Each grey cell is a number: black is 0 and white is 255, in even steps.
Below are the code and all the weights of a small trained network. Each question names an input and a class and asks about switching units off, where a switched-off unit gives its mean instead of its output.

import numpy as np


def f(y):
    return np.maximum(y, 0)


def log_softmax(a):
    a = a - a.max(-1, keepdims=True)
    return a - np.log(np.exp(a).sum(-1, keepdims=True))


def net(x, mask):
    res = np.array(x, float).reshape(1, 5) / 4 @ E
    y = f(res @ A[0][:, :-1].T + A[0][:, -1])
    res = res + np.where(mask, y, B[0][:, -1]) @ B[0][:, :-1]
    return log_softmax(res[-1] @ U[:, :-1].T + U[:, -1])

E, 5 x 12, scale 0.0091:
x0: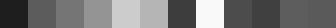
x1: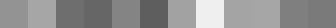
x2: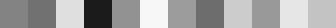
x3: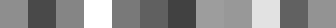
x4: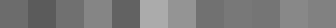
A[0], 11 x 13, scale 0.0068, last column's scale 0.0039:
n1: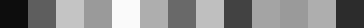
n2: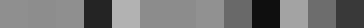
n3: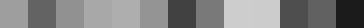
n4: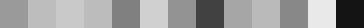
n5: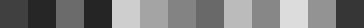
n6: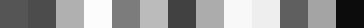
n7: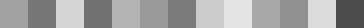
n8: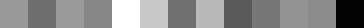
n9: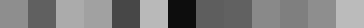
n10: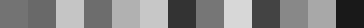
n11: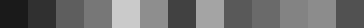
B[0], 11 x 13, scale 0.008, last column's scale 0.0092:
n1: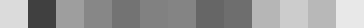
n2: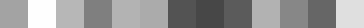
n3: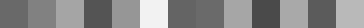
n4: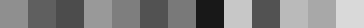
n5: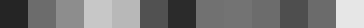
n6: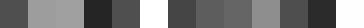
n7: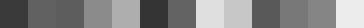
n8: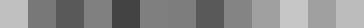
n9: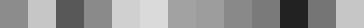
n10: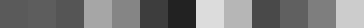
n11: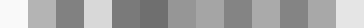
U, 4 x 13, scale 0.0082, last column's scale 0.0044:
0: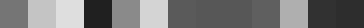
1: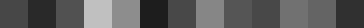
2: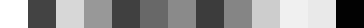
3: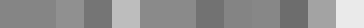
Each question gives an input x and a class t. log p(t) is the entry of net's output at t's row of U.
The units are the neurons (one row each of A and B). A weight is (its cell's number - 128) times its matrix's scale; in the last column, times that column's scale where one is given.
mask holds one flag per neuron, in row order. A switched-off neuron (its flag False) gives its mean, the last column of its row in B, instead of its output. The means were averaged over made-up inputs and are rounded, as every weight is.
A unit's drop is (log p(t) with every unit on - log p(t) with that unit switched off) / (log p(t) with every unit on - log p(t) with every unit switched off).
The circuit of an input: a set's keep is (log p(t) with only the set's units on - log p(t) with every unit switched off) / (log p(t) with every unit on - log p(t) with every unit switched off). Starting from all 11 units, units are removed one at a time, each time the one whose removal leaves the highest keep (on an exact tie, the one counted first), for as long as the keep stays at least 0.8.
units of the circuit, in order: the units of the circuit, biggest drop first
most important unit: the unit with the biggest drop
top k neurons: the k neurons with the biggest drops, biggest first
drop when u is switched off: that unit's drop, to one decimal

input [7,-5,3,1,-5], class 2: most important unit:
n1
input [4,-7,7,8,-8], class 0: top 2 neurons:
n6; n3
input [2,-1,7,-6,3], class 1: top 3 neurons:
n5; n10; n6
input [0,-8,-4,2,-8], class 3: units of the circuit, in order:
n5; n9
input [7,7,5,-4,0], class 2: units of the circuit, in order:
n1; n8
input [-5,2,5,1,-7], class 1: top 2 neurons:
n7; n1
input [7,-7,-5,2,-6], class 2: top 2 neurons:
n11; n1
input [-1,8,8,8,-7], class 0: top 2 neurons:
n6; n3
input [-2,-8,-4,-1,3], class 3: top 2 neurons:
n6; n5
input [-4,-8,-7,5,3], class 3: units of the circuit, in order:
n9; n5
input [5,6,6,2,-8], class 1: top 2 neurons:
n7; n10
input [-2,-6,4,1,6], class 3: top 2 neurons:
n9; n7
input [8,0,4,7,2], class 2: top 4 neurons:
n1; n11; n8; n2
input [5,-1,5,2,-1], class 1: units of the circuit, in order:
n10
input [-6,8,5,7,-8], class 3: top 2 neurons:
n7; n4
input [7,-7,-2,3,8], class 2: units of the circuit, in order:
n1; n11
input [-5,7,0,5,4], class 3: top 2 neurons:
n1; n2
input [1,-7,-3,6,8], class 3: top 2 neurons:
n2; n9
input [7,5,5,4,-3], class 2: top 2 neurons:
n1; n8
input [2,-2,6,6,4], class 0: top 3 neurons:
n6; n3; n9
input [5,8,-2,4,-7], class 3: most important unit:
n2
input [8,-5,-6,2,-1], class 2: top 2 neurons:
n11; n1
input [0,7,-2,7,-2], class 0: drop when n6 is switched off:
0.3
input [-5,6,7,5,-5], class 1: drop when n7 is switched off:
0.6
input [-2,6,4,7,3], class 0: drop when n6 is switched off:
0.7
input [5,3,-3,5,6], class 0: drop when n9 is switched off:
0.0
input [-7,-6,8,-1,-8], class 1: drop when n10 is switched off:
0.1
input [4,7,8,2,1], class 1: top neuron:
n7
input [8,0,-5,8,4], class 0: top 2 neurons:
n6; n3
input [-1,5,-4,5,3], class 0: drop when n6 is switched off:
0.2
